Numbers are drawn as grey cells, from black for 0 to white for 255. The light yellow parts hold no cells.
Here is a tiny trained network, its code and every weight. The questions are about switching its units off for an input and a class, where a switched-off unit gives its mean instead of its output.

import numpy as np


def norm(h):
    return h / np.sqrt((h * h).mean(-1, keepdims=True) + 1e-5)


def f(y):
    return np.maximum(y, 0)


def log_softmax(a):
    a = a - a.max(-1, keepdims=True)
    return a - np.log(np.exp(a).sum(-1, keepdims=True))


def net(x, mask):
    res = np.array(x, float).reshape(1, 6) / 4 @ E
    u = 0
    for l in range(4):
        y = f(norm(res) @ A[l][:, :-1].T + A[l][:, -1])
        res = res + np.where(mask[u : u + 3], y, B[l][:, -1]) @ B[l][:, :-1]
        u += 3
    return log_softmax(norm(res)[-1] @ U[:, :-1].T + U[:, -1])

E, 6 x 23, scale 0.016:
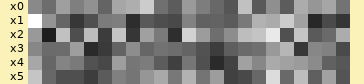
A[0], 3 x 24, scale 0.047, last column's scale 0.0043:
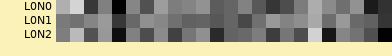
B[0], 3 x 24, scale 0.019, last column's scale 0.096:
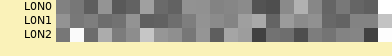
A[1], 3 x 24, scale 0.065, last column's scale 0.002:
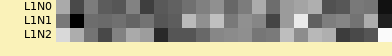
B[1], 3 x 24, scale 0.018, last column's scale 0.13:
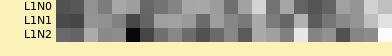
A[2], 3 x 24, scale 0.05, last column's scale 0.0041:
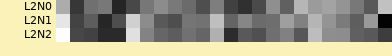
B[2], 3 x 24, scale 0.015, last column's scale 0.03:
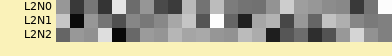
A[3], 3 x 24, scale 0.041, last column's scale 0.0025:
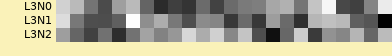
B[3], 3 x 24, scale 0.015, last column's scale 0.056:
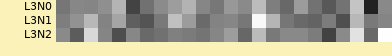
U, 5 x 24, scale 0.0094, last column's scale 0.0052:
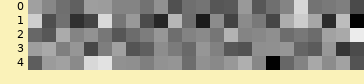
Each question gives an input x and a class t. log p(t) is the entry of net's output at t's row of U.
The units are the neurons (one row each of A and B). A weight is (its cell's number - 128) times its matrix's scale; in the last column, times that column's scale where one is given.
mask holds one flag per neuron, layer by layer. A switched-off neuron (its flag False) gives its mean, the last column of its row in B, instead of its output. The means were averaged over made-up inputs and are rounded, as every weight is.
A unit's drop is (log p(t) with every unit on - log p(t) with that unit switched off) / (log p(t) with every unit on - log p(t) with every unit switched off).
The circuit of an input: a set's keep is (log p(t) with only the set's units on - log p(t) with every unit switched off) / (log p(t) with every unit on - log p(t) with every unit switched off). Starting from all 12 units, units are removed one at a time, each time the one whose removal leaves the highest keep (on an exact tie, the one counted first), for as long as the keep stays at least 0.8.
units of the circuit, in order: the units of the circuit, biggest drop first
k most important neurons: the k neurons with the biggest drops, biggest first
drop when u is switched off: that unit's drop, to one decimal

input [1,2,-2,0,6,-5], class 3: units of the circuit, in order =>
[L0N2]
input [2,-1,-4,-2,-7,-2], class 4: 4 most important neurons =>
[L0N0; L1N2; L0N1; L1N1]
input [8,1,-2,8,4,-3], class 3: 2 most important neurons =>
[L0N2; L1N1]
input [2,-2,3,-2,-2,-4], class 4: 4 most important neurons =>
[L0N0; L1N2; L1N1; L0N1]
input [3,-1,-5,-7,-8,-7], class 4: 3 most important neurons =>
[L0N0; L1N2; L1N1]
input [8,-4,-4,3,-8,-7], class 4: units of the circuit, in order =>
[L1N2; L0N0]
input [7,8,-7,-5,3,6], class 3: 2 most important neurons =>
[L1N0; L0N0]
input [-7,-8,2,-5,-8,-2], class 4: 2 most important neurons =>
[L1N2; L0N0]
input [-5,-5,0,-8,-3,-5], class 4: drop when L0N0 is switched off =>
1.0
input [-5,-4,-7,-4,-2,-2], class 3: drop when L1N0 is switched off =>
0.1
